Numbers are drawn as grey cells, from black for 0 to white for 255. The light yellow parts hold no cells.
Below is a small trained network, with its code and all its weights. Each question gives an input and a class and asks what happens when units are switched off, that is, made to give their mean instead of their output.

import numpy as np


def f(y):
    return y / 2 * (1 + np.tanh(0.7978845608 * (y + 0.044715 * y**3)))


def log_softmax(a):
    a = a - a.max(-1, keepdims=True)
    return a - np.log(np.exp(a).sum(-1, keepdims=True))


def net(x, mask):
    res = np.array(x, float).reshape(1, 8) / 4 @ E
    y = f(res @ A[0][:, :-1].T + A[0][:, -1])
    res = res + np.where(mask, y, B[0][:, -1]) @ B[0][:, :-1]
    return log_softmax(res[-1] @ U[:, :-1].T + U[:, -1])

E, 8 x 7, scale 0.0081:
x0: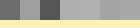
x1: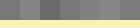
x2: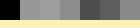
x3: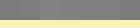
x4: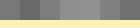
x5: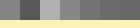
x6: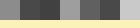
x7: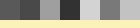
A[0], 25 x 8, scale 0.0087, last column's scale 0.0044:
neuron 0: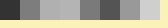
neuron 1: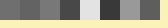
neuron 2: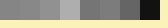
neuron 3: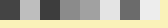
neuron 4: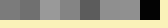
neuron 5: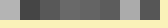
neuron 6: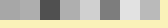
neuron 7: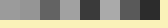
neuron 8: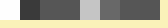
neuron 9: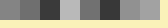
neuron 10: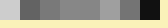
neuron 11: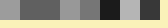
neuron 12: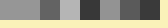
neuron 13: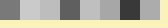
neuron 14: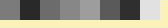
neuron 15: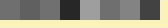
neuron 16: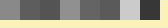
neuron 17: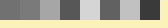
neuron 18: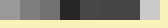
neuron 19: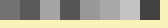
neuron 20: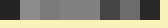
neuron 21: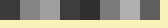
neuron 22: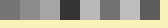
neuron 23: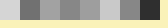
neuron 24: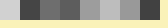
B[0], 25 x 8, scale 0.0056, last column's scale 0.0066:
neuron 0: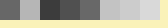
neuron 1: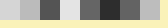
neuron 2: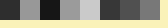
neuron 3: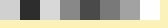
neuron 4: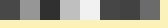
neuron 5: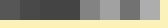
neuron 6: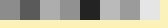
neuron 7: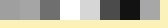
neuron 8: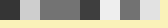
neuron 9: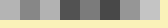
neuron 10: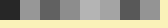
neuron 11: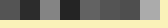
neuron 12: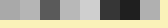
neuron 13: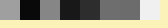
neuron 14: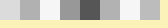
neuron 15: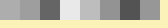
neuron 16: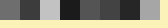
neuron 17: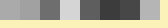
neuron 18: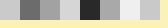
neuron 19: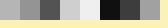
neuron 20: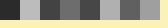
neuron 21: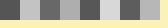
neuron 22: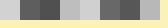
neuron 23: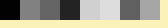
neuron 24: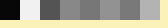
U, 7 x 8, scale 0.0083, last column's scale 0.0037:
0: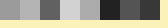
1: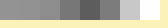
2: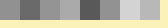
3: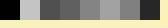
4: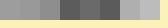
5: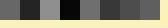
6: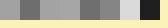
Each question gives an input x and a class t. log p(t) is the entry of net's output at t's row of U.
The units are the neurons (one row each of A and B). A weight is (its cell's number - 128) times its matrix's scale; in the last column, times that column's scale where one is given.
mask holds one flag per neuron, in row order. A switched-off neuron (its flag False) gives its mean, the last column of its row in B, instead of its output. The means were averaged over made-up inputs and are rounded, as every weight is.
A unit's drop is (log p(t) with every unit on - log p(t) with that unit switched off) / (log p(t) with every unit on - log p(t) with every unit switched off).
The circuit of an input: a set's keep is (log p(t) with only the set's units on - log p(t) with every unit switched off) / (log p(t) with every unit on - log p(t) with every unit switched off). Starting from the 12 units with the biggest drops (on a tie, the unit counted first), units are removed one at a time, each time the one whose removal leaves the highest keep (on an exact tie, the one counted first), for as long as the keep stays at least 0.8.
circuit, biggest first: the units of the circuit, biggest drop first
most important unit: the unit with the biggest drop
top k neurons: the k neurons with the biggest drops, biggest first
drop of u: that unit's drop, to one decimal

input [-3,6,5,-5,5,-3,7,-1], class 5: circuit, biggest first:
neuron 16; neuron 11
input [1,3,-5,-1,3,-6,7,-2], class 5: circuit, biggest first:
neuron 16; neuron 11
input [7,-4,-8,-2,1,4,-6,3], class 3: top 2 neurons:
neuron 23; neuron 24
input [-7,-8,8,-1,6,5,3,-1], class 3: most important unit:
neuron 20
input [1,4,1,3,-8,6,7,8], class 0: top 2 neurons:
neuron 1; neuron 19
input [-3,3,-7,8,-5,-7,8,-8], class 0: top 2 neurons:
neuron 7; neuron 12
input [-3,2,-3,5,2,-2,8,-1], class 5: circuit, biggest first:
neuron 11; neuron 16
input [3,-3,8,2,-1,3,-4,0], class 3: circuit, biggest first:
neuron 20; neuron 0
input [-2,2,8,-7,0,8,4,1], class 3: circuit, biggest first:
neuron 20; neuron 21
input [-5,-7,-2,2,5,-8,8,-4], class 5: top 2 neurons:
neuron 11; neuron 16
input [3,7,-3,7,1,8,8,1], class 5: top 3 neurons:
neuron 11; neuron 16; neuron 5
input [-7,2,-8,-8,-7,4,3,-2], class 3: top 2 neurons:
neuron 8; neuron 24
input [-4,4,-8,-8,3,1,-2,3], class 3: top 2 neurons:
neuron 8; neuron 24
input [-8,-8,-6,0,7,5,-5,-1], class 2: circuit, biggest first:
neuron 18
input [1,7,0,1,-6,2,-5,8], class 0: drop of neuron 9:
0.0
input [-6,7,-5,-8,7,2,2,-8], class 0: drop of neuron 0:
0.1
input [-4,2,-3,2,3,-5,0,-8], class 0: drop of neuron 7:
0.2
